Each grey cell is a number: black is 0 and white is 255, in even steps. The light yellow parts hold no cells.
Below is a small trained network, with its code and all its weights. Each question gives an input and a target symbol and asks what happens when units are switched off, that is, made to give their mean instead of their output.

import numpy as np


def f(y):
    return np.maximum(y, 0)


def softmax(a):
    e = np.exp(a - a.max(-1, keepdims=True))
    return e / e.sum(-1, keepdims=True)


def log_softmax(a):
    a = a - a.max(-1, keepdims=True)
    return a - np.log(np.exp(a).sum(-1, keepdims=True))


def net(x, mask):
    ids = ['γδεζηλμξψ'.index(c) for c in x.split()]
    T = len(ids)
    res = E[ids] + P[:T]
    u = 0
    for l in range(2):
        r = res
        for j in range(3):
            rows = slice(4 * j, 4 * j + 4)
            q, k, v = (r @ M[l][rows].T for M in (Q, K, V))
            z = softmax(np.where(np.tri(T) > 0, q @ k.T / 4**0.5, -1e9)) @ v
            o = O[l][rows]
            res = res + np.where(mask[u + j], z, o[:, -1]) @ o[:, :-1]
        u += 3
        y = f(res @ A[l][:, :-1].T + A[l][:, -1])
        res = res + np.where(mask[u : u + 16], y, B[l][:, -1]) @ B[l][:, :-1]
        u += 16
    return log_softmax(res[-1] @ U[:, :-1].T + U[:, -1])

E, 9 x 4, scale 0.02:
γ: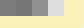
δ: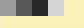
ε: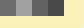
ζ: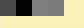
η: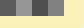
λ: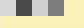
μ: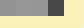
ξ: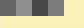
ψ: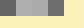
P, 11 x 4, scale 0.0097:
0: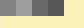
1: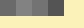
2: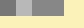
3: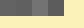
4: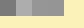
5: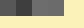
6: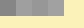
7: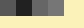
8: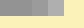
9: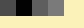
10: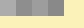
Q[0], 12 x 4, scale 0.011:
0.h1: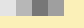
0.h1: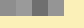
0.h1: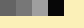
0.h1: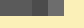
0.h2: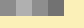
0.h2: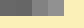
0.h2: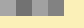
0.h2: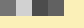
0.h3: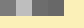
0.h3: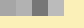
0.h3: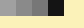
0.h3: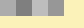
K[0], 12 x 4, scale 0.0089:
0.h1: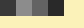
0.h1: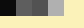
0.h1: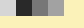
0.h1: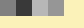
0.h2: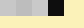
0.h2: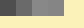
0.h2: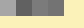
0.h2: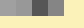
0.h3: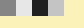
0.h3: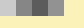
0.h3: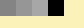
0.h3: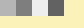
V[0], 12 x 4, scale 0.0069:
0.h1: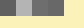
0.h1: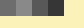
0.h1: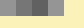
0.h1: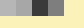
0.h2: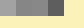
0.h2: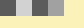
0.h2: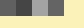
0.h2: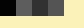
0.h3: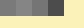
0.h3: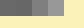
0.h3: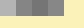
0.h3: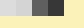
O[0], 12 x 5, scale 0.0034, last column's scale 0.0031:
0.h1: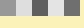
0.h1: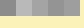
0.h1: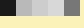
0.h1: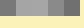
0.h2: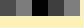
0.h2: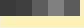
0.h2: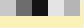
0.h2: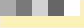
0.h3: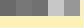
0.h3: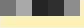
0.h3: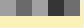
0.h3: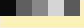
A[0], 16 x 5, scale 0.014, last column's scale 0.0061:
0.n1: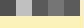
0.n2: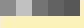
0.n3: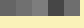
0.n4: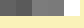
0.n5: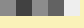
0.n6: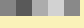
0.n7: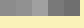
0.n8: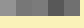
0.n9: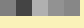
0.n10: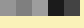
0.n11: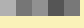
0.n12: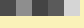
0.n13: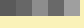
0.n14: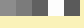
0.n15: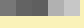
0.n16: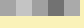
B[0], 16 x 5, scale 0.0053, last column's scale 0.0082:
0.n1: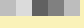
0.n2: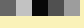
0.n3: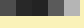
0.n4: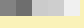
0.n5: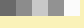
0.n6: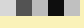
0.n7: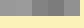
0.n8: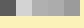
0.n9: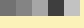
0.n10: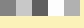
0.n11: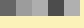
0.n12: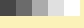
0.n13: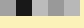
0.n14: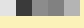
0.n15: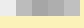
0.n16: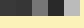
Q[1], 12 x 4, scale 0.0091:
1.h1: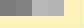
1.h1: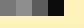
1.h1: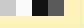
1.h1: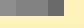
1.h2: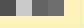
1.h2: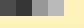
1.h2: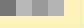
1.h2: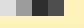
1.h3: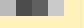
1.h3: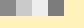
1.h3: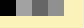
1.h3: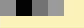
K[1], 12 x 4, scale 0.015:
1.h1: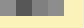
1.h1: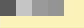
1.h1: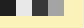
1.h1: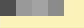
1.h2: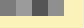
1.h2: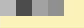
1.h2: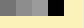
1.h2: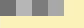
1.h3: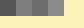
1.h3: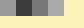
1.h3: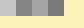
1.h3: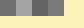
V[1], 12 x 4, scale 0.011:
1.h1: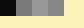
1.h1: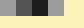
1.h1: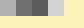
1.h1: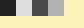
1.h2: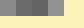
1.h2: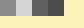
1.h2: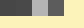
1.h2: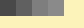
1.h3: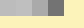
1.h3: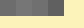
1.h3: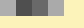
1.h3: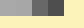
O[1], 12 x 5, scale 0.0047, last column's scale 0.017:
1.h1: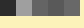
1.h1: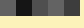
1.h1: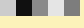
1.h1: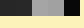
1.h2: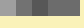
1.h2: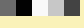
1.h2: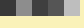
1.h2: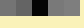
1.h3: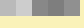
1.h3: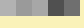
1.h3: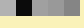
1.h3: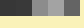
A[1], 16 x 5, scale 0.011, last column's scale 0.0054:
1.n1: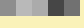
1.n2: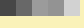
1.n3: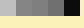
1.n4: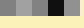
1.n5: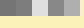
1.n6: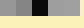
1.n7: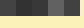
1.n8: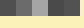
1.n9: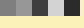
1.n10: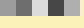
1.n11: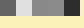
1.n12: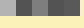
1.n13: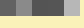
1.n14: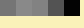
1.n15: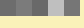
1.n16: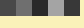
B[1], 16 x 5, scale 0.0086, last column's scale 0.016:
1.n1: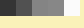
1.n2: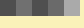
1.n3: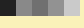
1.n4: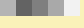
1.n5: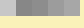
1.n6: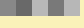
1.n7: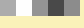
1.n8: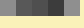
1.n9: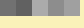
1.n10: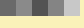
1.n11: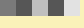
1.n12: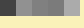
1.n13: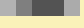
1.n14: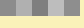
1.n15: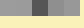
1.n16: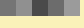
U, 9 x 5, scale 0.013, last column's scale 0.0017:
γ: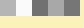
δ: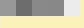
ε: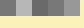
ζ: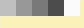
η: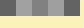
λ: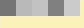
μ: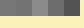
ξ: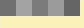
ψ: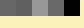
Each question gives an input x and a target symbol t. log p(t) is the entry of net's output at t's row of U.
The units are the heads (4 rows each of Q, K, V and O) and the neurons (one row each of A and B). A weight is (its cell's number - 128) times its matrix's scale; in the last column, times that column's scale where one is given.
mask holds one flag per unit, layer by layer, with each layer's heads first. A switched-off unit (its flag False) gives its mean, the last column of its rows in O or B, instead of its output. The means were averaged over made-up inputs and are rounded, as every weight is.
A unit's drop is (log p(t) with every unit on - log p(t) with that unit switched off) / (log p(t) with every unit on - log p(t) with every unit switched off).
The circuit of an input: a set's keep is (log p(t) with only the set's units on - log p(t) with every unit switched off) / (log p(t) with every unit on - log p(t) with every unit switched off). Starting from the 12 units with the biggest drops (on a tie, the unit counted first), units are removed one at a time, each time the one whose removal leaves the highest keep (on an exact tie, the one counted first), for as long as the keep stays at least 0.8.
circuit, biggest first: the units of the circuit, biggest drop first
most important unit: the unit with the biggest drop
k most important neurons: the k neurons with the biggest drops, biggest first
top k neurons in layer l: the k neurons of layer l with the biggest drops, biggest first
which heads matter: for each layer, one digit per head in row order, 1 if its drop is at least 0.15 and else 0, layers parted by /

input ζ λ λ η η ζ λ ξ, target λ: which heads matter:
001 / 100
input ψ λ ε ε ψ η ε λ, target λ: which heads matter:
000 / 100
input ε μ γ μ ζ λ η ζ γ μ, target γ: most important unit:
0.h3
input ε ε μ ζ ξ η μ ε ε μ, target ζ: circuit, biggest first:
(1.h2, 1.n13, 0.n13)
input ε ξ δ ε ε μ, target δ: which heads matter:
000 / 101
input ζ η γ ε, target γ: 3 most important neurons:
(0.n14, 0.n6, 1.n1)
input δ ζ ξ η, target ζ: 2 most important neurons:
(0.n13, 1.n13)
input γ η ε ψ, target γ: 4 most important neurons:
(1.n11, 1.n1, 0.n6, 0.n14)
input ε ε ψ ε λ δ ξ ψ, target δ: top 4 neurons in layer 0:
(0.n14, 0.n15, 0.n4, 0.n10)
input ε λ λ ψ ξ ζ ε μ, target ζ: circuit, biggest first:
(1.h2, 0.n13, 1.n13)
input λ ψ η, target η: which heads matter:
010 / 110
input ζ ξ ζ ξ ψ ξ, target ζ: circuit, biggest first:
(1.h2, 1.n13, 1.n3)
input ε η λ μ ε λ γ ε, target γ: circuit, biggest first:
(0.n6, 1.h1)
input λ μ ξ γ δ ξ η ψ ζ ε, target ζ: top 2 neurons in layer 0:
(0.n13, 0.n3)
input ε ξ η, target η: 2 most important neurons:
(0.n1, 0.n6)
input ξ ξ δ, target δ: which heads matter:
000 / 100
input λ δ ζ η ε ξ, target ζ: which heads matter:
110 / 010
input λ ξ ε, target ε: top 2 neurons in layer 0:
(0.n1, 0.n2)
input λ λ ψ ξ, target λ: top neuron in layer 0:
(0.n12)
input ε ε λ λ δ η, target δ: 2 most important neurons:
(0.n14, 0.n15)
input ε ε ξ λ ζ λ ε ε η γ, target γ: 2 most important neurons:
(0.n14, 1.n11)
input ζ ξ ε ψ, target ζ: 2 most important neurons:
(1.n13, 1.n3)
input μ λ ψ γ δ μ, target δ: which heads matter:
110 / 101
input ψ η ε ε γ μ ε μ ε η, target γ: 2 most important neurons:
(0.n6, 1.n1)
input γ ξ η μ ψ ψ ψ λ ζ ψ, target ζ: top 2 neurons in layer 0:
(0.n13, 0.n10)
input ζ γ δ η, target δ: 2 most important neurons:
(0.n14, 0.n12)
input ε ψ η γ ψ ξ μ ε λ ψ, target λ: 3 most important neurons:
(1.n11, 0.n6, 1.n1)
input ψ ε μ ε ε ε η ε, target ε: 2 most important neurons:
(1.n7, 0.n3)
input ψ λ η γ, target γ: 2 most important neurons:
(1.n11, 0.n14)
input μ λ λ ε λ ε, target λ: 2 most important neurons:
(0.n12, 1.n11)
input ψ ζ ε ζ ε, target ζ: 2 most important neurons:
(1.n13, 0.n12)
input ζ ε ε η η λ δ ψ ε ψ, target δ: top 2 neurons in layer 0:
(0.n14, 0.n10)
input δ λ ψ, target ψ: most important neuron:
(0.n2)
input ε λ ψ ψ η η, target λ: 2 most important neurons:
(1.n11, 0.n12)
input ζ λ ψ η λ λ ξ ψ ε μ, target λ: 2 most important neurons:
(1.n11, 0.n6)
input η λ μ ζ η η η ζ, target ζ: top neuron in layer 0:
(0.n3)
